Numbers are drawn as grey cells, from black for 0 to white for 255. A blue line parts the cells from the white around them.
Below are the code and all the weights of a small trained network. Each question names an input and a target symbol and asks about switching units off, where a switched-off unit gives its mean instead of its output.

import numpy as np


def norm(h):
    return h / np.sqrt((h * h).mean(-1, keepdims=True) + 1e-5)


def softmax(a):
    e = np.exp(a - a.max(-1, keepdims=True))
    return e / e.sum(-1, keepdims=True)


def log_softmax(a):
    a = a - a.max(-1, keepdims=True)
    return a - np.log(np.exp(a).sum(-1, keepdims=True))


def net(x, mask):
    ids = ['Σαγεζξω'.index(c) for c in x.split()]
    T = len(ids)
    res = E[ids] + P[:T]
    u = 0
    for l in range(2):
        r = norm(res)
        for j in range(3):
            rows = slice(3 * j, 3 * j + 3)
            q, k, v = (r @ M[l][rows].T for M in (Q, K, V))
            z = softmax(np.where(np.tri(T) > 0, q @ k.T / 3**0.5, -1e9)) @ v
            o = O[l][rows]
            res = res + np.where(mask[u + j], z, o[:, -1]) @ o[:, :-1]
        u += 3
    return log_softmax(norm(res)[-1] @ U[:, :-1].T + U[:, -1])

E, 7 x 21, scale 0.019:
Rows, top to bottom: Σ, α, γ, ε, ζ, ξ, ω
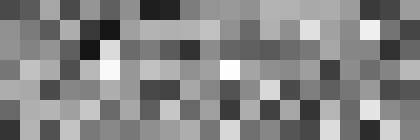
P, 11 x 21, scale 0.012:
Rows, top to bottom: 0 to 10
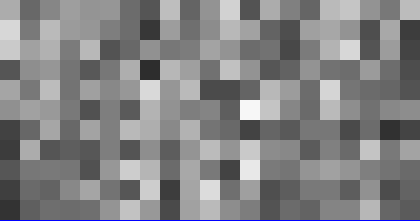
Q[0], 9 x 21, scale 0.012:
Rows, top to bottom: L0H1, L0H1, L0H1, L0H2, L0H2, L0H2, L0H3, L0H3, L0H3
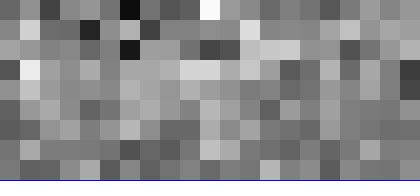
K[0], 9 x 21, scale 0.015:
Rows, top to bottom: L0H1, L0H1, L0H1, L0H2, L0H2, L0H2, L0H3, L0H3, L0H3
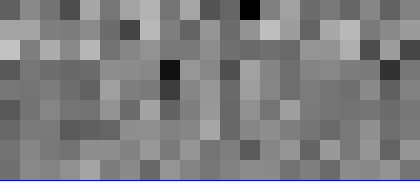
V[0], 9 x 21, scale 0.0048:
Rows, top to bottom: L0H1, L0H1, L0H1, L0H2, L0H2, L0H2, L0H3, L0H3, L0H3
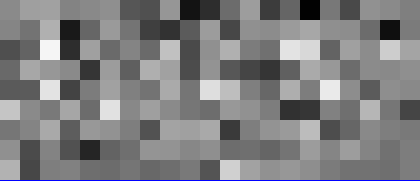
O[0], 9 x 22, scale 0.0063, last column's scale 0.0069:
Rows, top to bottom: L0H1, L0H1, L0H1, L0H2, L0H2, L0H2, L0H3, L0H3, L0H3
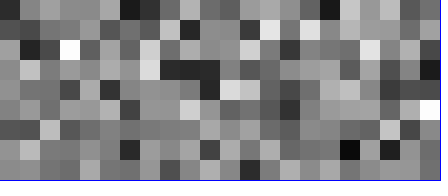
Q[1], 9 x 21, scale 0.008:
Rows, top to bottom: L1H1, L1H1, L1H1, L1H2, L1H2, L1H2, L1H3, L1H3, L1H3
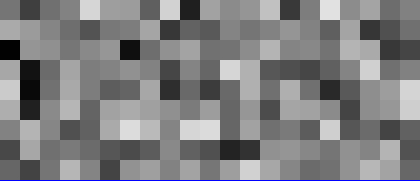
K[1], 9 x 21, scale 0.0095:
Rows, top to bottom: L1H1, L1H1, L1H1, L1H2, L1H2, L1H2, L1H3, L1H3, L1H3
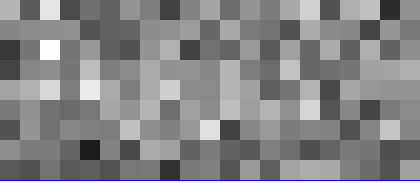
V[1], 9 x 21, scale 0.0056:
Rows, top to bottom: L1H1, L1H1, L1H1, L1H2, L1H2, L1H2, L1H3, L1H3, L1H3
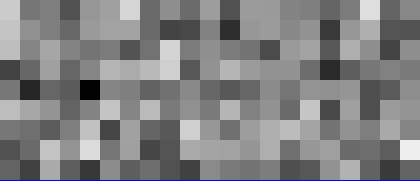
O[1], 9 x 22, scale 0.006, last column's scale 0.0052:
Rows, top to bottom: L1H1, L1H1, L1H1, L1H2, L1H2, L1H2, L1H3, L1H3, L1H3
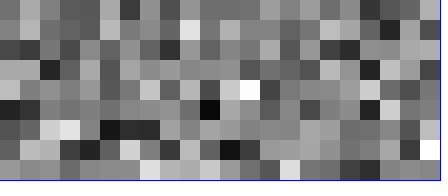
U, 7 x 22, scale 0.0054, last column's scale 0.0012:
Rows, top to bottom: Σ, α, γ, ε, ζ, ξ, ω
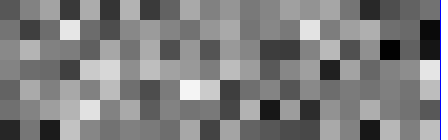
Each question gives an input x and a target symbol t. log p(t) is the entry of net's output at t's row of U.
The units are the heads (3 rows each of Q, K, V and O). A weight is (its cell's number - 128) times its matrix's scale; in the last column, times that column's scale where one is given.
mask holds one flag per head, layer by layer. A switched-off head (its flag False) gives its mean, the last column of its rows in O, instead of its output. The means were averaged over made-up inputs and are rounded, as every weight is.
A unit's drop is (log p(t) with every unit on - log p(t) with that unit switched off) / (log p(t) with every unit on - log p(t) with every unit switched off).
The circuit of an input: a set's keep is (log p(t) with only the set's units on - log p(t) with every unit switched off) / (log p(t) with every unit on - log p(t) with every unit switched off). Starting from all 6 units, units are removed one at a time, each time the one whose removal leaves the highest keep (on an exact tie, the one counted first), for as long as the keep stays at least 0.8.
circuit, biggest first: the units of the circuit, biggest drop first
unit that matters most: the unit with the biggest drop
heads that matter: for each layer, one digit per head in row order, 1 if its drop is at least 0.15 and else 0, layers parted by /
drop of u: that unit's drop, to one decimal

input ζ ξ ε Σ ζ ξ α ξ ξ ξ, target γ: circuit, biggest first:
L0H1; L1H1
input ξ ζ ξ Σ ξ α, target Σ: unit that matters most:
L0H2
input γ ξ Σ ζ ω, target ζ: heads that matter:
110 / 000
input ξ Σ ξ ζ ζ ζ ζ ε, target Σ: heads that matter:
100 / 000
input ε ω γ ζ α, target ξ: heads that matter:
100 / 100
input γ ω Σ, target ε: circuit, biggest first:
L1H3; L0H1
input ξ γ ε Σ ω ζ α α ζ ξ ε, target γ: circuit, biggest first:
L0H1; L1H1
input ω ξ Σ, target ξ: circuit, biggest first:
L0H1; L1H1
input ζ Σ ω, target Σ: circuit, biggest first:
L0H2; L0H1
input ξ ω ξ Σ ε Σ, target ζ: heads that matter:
100 / 010
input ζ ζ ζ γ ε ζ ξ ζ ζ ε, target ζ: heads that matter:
010 / 000
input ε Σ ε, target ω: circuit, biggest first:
L0H1; L1H2
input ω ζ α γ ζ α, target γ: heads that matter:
100 / 100
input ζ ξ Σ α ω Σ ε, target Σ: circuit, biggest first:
L0H2
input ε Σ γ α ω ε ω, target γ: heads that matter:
010 / 000
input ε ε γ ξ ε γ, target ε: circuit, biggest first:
L0H1; L1H3
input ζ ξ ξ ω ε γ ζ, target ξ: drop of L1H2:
0.1
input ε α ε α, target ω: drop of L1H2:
1.1
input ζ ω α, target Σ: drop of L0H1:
1.6
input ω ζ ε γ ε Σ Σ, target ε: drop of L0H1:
1.0
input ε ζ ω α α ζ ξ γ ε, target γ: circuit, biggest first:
L0H2
